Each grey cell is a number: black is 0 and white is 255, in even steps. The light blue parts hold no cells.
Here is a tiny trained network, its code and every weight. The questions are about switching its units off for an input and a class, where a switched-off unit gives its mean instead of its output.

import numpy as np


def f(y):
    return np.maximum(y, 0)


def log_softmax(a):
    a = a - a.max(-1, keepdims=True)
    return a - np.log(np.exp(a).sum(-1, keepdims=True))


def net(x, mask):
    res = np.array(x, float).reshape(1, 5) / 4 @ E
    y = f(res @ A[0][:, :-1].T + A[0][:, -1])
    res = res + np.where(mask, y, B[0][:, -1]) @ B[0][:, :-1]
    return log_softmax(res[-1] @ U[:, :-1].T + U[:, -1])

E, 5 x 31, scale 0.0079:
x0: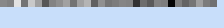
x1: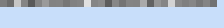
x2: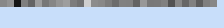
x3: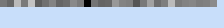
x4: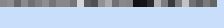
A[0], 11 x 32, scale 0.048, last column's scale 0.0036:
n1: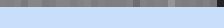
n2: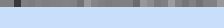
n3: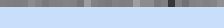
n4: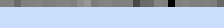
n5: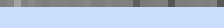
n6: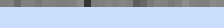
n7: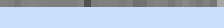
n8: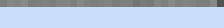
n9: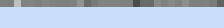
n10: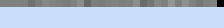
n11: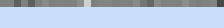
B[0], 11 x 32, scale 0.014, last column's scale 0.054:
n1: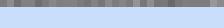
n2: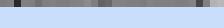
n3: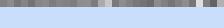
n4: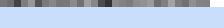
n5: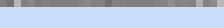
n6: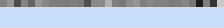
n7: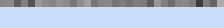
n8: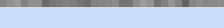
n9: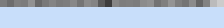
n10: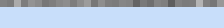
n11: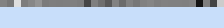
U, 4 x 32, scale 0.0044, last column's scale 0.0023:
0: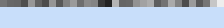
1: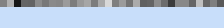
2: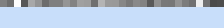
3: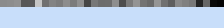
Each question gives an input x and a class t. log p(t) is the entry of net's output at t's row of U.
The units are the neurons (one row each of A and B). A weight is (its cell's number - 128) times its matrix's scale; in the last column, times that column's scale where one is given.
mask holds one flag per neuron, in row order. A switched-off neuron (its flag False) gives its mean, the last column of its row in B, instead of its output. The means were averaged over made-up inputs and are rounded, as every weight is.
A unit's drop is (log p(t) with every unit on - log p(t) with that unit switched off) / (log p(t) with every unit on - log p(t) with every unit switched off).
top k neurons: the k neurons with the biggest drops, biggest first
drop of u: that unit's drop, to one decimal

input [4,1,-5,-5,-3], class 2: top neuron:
[n4]
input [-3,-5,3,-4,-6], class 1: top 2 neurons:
[n4 n3]
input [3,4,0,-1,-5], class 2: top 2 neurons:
[n4 n6]
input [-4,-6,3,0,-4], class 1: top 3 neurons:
[n4 n9 n11]
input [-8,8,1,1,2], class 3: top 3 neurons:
[n4 n9 n11]
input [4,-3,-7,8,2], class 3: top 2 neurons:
[n4 n6]
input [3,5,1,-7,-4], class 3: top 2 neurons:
[n11 n4]
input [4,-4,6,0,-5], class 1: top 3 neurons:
[n3 n9 n11]
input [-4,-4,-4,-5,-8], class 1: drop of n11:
0.2
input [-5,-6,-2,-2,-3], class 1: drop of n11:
0.5
